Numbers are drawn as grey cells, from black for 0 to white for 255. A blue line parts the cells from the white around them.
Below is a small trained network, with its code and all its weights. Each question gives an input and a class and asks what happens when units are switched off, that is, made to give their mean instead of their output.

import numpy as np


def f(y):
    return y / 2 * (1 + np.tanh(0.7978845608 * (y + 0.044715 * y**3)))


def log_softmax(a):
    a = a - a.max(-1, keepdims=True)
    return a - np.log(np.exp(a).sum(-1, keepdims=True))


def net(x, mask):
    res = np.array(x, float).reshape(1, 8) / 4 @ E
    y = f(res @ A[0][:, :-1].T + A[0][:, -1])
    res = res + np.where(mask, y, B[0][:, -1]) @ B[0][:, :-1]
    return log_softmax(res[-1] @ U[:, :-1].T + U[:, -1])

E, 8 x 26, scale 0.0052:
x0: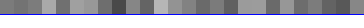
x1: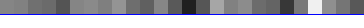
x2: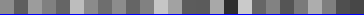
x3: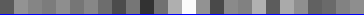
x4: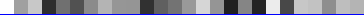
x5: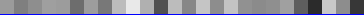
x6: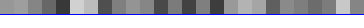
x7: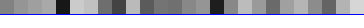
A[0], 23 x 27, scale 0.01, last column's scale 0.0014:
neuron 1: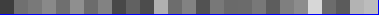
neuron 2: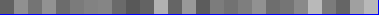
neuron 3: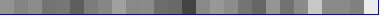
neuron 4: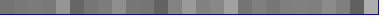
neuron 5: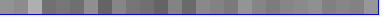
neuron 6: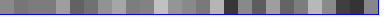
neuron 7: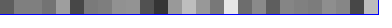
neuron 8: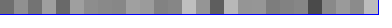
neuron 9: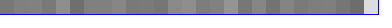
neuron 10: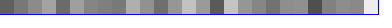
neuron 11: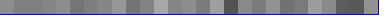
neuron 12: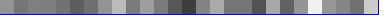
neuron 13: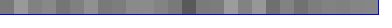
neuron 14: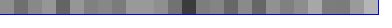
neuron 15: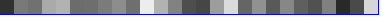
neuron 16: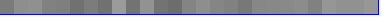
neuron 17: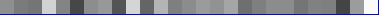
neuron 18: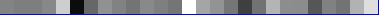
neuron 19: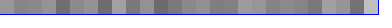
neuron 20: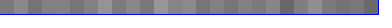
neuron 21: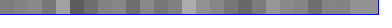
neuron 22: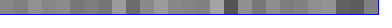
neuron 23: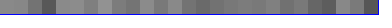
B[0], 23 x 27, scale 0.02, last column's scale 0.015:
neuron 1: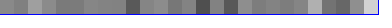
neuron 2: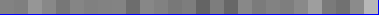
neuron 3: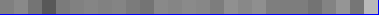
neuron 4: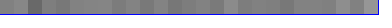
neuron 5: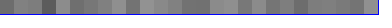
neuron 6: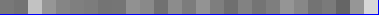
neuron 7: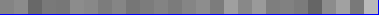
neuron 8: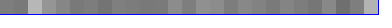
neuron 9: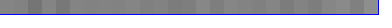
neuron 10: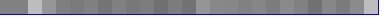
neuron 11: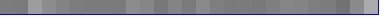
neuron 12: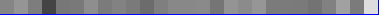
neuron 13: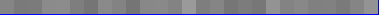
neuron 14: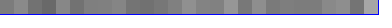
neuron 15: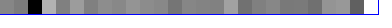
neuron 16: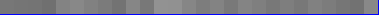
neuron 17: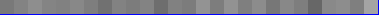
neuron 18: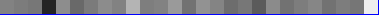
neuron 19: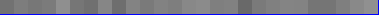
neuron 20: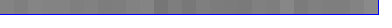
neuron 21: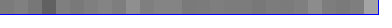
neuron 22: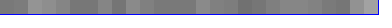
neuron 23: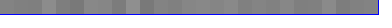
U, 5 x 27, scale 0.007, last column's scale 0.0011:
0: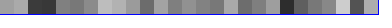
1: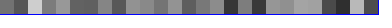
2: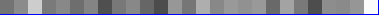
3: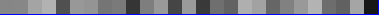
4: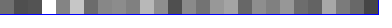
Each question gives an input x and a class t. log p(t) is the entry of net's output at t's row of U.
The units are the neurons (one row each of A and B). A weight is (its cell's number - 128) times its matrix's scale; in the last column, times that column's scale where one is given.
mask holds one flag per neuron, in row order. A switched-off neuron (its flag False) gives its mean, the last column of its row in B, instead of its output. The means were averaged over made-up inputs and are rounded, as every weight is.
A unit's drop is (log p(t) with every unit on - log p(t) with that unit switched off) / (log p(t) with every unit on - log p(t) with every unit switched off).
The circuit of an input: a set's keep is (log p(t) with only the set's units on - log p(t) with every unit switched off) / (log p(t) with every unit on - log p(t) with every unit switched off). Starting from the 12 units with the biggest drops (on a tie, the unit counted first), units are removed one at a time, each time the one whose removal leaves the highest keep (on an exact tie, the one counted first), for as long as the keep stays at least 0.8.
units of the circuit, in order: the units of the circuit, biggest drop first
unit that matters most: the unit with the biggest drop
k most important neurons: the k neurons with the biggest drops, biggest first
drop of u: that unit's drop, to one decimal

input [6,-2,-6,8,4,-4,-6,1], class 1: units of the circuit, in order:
(neuron 15)
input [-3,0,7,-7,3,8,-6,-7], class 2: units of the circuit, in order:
(neuron 6; neuron 12)
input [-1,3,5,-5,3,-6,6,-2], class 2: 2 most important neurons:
(neuron 15; neuron 6)
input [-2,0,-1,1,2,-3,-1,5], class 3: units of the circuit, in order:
(neuron 18; neuron 6; neuron 15)
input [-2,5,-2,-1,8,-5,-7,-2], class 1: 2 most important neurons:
(neuron 6; neuron 15)
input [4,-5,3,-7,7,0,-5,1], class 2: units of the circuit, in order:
(neuron 12; neuron 6)
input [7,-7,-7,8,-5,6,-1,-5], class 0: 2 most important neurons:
(neuron 18; neuron 15)
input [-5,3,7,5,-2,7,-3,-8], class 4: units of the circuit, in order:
(neuron 15; neuron 6)
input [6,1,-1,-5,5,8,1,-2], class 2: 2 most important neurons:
(neuron 15; neuron 18)
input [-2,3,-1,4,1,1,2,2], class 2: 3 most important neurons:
(neuron 15; neuron 1; neuron 18)
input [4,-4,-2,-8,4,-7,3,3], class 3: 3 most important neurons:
(neuron 18; neuron 15; neuron 1)
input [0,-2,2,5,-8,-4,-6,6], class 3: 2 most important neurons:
(neuron 1; neuron 2)
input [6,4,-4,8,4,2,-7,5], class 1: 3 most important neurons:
(neuron 15; neuron 12; neuron 18)
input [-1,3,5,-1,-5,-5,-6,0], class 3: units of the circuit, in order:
(neuron 1)
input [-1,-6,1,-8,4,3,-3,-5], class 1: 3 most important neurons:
(neuron 6; neuron 15; neuron 7)
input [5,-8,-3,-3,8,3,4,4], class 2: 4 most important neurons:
(neuron 1; neuron 2; neuron 10; neuron 6)
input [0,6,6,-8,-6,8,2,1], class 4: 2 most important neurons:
(neuron 18; neuron 15)
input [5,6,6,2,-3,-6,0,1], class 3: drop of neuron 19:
0.0
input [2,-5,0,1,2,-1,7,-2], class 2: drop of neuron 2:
0.2
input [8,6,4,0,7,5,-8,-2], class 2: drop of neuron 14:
0.1
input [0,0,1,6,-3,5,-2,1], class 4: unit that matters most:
neuron 12
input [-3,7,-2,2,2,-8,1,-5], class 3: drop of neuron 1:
0.1
